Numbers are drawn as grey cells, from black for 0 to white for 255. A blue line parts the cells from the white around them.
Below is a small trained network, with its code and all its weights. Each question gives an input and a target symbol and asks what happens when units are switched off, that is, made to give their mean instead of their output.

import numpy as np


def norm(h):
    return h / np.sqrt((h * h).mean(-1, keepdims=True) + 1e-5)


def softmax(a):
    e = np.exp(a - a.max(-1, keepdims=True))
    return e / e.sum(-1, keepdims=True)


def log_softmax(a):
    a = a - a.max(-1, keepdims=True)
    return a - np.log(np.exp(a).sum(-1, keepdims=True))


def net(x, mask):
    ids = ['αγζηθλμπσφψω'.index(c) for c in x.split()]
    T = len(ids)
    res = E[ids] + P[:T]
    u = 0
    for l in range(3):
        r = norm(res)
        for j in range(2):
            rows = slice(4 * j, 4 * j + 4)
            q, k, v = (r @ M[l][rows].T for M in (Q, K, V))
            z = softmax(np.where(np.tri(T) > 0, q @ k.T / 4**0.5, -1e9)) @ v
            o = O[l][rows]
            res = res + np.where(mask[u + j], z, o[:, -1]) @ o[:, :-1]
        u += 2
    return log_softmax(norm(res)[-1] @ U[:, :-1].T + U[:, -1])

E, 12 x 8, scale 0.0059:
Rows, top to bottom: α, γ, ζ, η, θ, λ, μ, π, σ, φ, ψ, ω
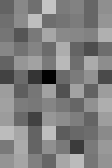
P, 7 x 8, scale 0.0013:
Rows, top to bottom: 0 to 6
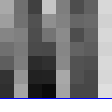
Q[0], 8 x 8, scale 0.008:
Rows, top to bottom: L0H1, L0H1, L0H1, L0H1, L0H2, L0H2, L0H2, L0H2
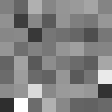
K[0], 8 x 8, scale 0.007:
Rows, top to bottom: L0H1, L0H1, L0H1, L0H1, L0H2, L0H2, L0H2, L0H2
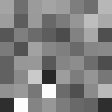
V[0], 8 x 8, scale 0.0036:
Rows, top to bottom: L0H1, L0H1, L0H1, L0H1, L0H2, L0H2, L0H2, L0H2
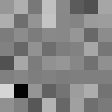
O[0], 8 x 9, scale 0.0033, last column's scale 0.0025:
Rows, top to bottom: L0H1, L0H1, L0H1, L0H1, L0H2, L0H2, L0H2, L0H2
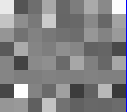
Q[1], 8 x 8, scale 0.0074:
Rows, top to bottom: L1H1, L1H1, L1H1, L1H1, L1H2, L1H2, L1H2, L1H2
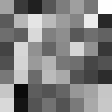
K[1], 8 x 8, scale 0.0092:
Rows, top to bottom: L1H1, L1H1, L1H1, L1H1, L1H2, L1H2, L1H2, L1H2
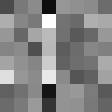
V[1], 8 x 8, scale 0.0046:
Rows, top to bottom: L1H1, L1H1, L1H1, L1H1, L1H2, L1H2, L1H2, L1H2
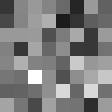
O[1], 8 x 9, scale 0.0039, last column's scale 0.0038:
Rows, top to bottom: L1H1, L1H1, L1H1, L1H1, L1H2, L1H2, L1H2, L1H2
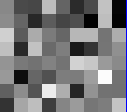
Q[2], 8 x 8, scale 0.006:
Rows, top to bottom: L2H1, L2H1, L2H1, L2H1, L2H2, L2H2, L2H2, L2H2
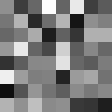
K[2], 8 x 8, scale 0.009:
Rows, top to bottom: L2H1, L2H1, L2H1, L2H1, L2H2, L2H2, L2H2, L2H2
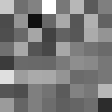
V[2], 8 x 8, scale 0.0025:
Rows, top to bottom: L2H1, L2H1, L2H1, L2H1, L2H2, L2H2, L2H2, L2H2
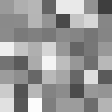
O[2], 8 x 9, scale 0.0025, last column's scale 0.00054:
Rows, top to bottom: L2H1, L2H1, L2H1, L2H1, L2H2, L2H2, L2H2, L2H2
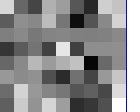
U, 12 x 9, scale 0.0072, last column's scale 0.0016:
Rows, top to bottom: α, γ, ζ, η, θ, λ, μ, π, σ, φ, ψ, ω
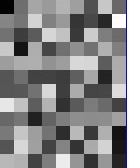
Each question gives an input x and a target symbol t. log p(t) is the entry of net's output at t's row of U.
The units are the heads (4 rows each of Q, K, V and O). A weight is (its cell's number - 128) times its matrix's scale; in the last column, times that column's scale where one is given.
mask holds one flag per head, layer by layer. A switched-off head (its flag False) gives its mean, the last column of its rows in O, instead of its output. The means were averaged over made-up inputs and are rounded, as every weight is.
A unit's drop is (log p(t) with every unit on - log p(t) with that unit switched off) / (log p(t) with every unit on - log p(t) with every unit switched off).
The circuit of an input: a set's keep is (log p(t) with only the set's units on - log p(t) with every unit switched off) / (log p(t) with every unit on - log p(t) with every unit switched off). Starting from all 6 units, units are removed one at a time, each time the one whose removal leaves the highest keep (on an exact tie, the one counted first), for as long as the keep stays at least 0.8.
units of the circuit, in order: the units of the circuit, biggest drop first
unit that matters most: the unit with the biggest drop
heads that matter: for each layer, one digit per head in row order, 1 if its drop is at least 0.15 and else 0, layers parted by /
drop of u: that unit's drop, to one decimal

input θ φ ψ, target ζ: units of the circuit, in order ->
L1H2, L0H2
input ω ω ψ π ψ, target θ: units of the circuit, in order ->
L1H1
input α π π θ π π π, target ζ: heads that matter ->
00 / 01 / 00
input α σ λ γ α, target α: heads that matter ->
10 / 00 / 00
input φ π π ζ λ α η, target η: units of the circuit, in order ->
L1H1, L2H2
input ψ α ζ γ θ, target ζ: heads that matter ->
00 / 01 / 00
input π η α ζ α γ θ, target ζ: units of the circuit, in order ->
L1H2, L0H2
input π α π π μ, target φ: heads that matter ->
01 / 10 / 00
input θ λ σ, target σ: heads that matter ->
10 / 11 / 11
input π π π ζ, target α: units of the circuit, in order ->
L1H1, L2H2
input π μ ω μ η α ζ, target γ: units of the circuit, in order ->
L1H2, L1H1
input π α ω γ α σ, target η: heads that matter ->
00 / 01 / 00
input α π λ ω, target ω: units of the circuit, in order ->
L1H1, L2H1
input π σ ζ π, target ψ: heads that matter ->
01 / 10 / 00
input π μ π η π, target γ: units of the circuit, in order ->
L1H2
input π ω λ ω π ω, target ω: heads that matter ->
00 / 11 / 10
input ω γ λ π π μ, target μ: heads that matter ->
10 / 11 / 10
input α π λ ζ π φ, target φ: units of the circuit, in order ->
L0H1, L2H1, L1H2
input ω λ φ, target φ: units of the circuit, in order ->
L0H1, L1H2, L1H1
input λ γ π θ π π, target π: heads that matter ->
00 / 11 / 10
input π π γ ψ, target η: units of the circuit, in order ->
L1H2
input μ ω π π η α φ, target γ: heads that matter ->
00 / 10 / 00
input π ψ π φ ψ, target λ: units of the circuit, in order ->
L1H1, L0H2, L2H1
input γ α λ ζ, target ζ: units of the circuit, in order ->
L1H2, L1H1, L2H2
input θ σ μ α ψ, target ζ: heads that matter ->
01 / 01 / 00
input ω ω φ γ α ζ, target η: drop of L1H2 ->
0.2
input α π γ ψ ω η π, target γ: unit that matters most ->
L1H2
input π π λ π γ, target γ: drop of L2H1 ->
0.1
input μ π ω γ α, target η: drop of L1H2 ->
0.3
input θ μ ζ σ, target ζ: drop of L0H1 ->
0.0
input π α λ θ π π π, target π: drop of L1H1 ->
0.2
